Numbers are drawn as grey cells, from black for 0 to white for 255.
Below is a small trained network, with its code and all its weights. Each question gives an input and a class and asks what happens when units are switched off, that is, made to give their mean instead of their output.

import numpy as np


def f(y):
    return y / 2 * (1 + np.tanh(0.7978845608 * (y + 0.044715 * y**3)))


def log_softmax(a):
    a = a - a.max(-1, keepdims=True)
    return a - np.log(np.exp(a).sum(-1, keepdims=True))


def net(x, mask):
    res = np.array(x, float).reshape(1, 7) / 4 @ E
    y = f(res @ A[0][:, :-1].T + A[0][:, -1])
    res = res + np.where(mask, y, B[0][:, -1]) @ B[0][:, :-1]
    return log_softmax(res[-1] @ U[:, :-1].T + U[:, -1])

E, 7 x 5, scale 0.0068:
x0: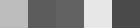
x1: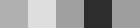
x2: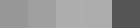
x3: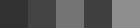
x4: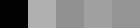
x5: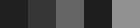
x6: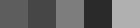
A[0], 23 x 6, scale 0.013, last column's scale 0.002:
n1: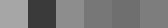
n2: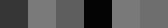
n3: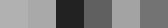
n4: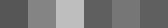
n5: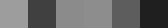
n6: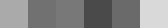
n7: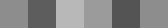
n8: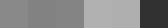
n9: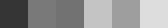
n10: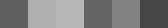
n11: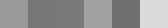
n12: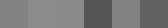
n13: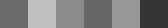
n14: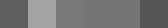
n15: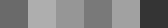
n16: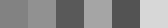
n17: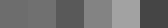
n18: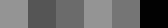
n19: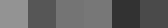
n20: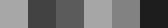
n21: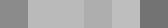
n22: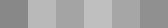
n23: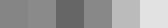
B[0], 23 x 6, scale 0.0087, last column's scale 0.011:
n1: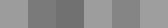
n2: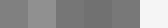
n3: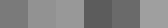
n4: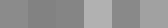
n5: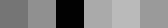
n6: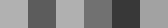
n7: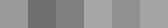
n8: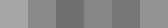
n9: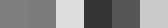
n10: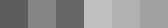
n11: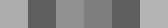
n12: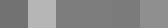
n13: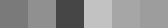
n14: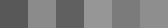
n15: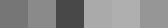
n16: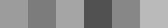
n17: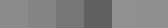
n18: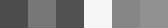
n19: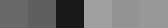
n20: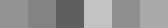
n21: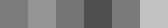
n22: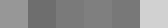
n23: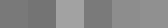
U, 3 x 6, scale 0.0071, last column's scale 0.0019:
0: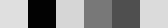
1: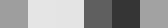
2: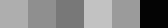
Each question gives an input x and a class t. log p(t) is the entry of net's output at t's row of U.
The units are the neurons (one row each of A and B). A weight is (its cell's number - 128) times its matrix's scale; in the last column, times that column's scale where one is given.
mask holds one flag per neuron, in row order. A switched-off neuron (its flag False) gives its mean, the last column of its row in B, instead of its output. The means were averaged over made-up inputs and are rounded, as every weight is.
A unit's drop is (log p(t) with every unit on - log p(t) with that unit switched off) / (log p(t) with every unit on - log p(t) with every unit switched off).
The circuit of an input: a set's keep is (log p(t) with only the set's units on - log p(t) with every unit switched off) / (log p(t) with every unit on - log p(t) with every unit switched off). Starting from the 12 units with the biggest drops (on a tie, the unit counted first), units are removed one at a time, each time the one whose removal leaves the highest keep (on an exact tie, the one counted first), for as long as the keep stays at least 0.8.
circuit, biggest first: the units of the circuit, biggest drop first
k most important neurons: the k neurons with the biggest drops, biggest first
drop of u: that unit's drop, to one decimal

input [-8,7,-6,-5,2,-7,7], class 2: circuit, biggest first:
n13
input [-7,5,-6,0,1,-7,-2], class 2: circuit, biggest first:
n13; n9
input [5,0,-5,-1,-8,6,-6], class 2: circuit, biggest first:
n5; n9
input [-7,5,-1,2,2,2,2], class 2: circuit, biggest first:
n13; n10
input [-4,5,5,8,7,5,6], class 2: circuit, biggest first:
n10; n13
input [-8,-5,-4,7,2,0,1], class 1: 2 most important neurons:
n2; n9
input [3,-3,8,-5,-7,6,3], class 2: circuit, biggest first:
n5; n9
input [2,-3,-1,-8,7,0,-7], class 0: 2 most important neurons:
n22; n11
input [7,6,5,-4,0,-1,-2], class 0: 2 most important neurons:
n11; n22
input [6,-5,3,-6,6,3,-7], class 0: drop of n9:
0.1
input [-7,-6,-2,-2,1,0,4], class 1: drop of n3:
-0.1
